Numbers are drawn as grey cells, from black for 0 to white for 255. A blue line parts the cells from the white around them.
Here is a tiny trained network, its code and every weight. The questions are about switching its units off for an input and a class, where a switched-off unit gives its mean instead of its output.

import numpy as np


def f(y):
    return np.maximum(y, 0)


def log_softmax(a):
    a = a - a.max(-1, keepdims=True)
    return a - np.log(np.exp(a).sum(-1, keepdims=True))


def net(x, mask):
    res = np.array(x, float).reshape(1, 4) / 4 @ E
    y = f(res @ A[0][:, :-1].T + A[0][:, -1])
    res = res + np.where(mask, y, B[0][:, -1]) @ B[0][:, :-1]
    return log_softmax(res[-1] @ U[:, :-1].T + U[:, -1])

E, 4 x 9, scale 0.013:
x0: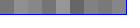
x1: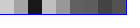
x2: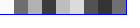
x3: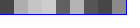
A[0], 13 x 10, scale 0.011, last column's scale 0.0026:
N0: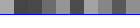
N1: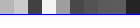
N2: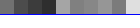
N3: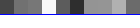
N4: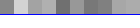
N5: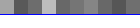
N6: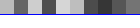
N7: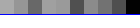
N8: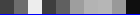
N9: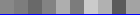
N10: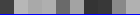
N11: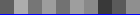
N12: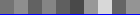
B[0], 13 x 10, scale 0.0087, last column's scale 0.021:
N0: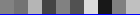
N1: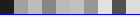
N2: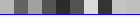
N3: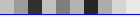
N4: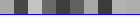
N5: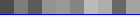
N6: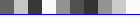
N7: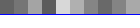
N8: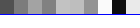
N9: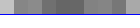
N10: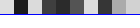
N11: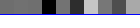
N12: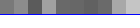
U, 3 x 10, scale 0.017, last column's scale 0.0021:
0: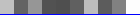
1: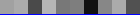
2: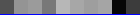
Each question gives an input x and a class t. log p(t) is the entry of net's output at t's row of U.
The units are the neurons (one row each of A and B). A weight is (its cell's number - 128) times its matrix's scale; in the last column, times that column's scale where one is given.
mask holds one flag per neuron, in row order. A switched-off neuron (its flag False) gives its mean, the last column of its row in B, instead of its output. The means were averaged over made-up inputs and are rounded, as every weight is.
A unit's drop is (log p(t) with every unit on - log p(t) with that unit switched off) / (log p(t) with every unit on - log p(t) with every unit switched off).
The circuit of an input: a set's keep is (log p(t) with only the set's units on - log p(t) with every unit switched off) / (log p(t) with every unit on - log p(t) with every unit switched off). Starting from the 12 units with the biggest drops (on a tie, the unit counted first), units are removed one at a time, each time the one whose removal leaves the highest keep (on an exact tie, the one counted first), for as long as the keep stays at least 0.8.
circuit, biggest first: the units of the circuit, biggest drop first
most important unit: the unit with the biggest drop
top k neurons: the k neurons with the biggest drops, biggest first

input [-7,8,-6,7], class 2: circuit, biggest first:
[N1]
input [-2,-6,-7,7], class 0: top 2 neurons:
[N10, N6]
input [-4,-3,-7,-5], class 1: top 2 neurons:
[N3, N10]
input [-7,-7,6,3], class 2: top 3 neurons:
[N8, N3, N12]
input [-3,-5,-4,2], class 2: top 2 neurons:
[N8, N6]
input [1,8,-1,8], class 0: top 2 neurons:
[N10, N8]
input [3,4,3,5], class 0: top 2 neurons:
[N10, N8]
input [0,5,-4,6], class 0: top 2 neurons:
[N10, N8]
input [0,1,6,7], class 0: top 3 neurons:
[N10, N3, N11]
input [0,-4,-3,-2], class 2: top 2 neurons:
[N6, N8]
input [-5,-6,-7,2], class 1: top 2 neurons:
[N3, N1]
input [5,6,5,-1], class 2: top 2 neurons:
[N1, N3]
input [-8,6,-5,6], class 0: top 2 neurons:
[N10, N8]
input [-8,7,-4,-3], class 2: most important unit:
N1
